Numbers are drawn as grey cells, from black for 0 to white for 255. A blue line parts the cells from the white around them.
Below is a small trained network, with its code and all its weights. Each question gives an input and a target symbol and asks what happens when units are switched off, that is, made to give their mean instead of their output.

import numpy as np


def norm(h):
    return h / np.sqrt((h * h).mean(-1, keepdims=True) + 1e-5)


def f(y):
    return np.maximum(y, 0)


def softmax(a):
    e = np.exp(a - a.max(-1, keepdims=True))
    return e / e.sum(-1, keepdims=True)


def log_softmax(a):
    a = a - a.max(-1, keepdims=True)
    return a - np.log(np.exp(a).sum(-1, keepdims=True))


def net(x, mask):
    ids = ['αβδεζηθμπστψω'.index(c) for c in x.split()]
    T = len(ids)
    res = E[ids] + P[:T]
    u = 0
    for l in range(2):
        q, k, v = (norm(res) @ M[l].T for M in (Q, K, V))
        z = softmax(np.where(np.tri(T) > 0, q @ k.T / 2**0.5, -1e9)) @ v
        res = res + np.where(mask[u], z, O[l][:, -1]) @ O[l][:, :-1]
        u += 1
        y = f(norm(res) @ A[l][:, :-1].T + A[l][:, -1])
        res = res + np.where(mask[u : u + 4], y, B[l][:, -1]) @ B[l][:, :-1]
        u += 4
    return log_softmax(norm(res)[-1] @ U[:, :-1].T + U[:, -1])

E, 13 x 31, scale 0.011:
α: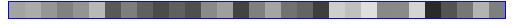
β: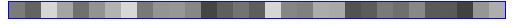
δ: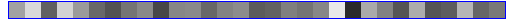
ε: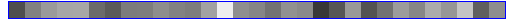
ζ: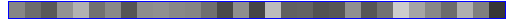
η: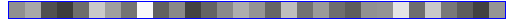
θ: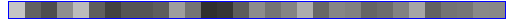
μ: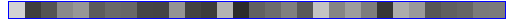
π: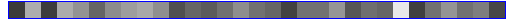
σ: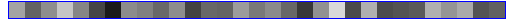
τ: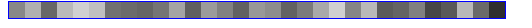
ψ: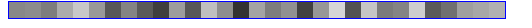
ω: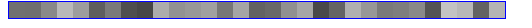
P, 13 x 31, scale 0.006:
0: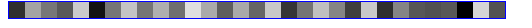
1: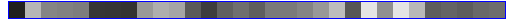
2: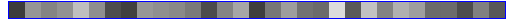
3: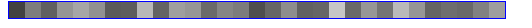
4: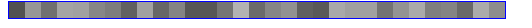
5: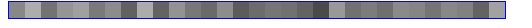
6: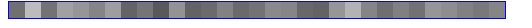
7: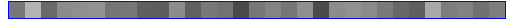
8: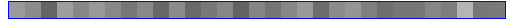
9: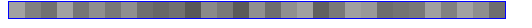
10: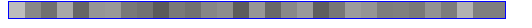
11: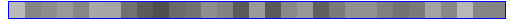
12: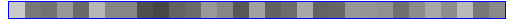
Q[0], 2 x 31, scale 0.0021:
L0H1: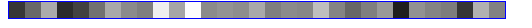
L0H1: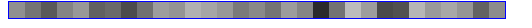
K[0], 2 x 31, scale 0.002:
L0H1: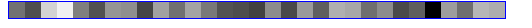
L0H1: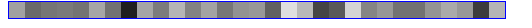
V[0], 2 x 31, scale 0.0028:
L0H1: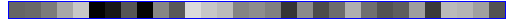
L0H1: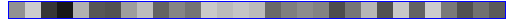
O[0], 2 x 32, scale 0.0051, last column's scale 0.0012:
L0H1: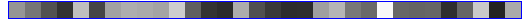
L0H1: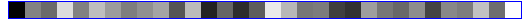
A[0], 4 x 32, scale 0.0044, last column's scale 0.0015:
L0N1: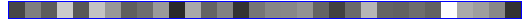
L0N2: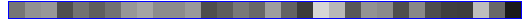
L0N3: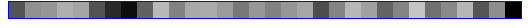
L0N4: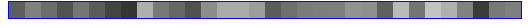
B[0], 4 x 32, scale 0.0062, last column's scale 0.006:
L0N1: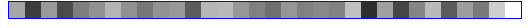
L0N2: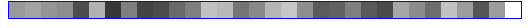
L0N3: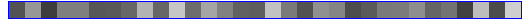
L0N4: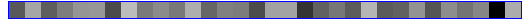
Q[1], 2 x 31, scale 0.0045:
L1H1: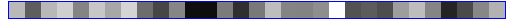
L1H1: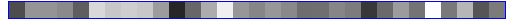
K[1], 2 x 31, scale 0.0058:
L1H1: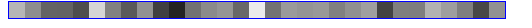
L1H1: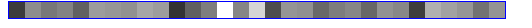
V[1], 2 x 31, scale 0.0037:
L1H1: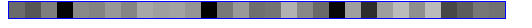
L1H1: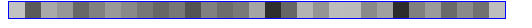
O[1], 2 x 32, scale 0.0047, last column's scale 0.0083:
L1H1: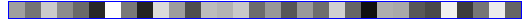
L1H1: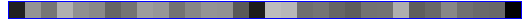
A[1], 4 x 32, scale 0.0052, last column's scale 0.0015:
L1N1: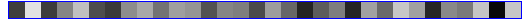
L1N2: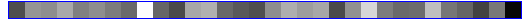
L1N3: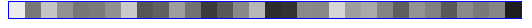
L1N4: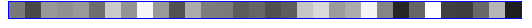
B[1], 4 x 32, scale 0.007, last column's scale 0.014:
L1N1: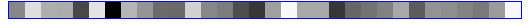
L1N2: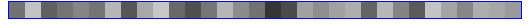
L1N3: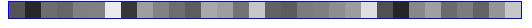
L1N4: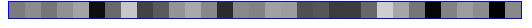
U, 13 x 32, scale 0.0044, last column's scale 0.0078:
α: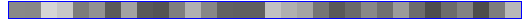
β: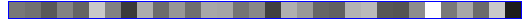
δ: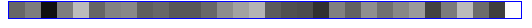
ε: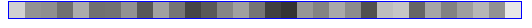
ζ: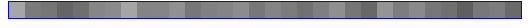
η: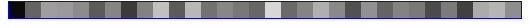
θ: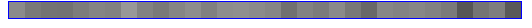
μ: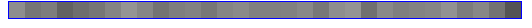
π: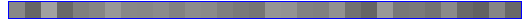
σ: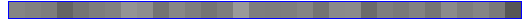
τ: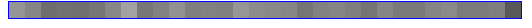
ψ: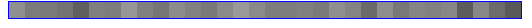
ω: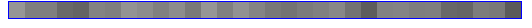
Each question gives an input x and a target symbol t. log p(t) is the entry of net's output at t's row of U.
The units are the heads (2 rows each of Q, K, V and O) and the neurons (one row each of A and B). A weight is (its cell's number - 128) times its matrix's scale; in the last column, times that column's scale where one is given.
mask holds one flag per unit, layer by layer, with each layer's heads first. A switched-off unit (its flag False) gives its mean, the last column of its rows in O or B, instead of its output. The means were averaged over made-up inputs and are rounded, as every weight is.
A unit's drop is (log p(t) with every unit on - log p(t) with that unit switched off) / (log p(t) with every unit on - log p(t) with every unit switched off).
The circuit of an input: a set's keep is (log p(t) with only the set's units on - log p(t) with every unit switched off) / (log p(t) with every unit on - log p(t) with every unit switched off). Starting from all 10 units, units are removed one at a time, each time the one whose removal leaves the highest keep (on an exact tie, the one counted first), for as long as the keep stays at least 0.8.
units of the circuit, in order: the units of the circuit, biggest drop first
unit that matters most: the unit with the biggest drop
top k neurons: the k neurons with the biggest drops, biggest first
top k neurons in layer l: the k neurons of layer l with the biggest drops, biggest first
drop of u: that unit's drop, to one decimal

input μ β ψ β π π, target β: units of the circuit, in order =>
L1H1, L1N3
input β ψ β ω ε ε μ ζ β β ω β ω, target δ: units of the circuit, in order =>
L1N1, L0H1
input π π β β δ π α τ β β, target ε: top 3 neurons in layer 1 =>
L1N2, L1N1, L1N3
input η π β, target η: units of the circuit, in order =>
L0H1, L0N1, L1N1, L0N2
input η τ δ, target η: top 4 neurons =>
L0N1, L1N1, L0N3, L0N2
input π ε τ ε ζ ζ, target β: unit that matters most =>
L1H1
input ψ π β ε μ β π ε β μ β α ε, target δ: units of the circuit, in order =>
L1H1, L0H1, L1N1, L0N1
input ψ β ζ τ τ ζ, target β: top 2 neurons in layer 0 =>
L0N2, L0N1
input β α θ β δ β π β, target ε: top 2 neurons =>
L1N2, L0N3
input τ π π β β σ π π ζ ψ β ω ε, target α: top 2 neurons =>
L0N1, L0N3
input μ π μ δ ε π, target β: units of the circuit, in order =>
L1H1, L1N3, L0N3
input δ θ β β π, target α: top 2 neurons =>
L1N1, L0N4
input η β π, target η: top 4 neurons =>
L0N1, L1N1, L0N2, L0N3
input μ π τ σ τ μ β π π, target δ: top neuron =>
L0N1
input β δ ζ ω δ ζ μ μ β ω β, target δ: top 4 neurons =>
L0N2, L1N4, L1N1, L0N1
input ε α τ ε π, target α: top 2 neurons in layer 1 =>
L1N1, L1N2
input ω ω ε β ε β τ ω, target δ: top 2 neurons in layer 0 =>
L0N4, L0N3
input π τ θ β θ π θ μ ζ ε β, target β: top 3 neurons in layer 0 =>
L0N1, L0N2, L0N3
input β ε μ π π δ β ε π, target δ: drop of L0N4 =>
0.1
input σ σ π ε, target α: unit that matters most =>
L1N1
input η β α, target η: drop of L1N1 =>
0.3
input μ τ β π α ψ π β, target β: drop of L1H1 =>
0.2
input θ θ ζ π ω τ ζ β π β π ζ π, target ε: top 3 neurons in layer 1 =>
L1N1, L1N3, L1N4
